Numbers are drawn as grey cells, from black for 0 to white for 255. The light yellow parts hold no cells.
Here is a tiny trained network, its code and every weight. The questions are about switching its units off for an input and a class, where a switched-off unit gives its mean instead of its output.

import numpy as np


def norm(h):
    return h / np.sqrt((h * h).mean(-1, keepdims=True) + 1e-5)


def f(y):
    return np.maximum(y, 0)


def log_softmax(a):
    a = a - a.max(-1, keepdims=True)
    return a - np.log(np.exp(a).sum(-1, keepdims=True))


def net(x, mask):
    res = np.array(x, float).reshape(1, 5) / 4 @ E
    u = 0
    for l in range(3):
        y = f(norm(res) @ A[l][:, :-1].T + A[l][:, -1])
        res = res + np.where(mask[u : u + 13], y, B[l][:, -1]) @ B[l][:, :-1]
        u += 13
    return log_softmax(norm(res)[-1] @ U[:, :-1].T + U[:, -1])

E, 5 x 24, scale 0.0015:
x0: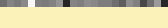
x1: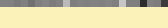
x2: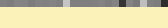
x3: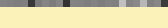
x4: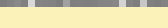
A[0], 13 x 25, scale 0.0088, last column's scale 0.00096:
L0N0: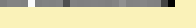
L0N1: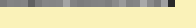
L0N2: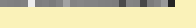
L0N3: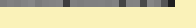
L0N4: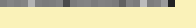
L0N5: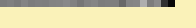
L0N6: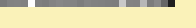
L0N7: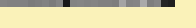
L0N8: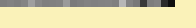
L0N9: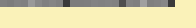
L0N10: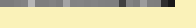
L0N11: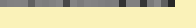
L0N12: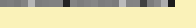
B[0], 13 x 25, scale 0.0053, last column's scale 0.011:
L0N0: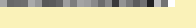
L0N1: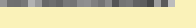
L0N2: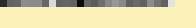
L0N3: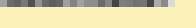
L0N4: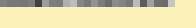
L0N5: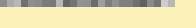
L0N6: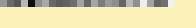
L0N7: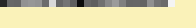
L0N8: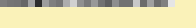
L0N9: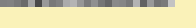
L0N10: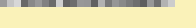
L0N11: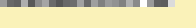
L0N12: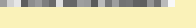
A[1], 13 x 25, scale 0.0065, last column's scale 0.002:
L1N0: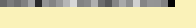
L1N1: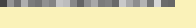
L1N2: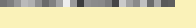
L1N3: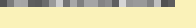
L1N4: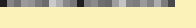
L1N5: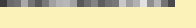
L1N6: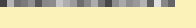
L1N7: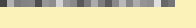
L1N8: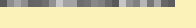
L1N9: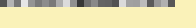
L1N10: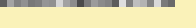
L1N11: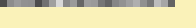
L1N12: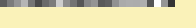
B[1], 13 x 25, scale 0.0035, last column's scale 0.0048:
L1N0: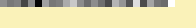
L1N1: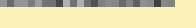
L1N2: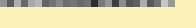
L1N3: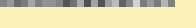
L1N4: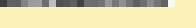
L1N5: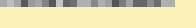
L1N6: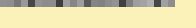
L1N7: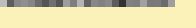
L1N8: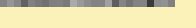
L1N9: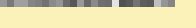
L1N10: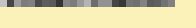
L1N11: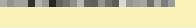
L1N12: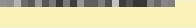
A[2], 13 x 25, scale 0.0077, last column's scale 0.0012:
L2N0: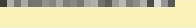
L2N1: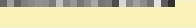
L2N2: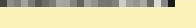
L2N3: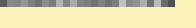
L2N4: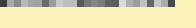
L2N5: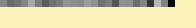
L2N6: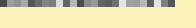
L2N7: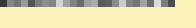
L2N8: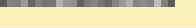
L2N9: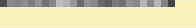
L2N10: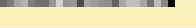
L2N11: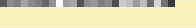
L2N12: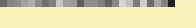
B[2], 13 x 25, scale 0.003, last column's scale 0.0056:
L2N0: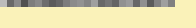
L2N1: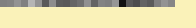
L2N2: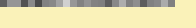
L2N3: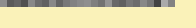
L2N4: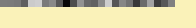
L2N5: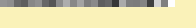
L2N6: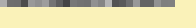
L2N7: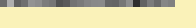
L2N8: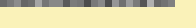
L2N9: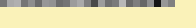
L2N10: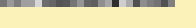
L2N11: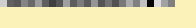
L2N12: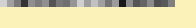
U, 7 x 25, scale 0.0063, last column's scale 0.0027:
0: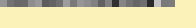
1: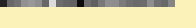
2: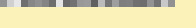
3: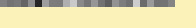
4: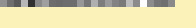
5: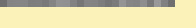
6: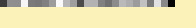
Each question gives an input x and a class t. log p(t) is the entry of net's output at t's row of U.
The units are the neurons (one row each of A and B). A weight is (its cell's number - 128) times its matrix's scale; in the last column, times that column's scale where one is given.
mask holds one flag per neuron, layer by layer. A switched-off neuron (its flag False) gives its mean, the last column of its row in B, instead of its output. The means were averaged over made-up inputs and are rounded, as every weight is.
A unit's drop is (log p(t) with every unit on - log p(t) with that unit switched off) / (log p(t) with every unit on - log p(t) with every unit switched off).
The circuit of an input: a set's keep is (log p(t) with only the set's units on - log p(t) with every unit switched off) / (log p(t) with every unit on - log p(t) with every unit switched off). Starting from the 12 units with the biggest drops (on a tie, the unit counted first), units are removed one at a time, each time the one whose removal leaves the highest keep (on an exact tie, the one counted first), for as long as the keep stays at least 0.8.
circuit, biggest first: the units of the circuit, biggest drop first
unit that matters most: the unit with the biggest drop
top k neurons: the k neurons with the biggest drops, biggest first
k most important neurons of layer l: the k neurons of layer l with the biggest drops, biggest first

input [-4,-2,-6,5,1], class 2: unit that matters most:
L0N2
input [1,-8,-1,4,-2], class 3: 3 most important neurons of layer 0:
L0N9; L0N4; L0N2
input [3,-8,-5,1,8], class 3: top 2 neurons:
L0N4; L0N9
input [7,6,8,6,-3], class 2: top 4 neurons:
L0N10; L0N5; L0N2; L0N1
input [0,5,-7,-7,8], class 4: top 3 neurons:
L0N6; L0N7; L0N10
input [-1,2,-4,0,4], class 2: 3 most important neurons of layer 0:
L0N12; L0N11; L0N3
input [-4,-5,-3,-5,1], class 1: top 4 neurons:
L0N0; L0N8; L0N3; L0N9
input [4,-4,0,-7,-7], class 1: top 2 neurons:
L0N2; L0N6
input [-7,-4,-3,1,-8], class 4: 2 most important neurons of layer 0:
L0N0; L0N7
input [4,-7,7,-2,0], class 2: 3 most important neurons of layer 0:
L0N10; L0N5; L0N8
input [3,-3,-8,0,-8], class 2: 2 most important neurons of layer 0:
L0N12; L0N6
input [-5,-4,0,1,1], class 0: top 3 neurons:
L0N1; L0N8; L0N7
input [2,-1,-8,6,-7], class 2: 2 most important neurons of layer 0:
L0N12; L0N2
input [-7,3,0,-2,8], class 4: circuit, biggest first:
L0N6
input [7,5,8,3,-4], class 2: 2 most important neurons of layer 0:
L0N10; L0N5
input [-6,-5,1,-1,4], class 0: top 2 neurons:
L0N1; L0N8
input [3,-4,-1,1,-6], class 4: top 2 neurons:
L0N11; L0N8
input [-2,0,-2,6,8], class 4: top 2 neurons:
L0N6; L0N2
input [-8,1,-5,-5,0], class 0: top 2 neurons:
L0N7; L0N8
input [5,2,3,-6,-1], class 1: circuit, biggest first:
L0N2
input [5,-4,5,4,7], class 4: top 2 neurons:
L0N6; L0N12
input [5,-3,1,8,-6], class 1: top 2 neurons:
L0N7; L0N6
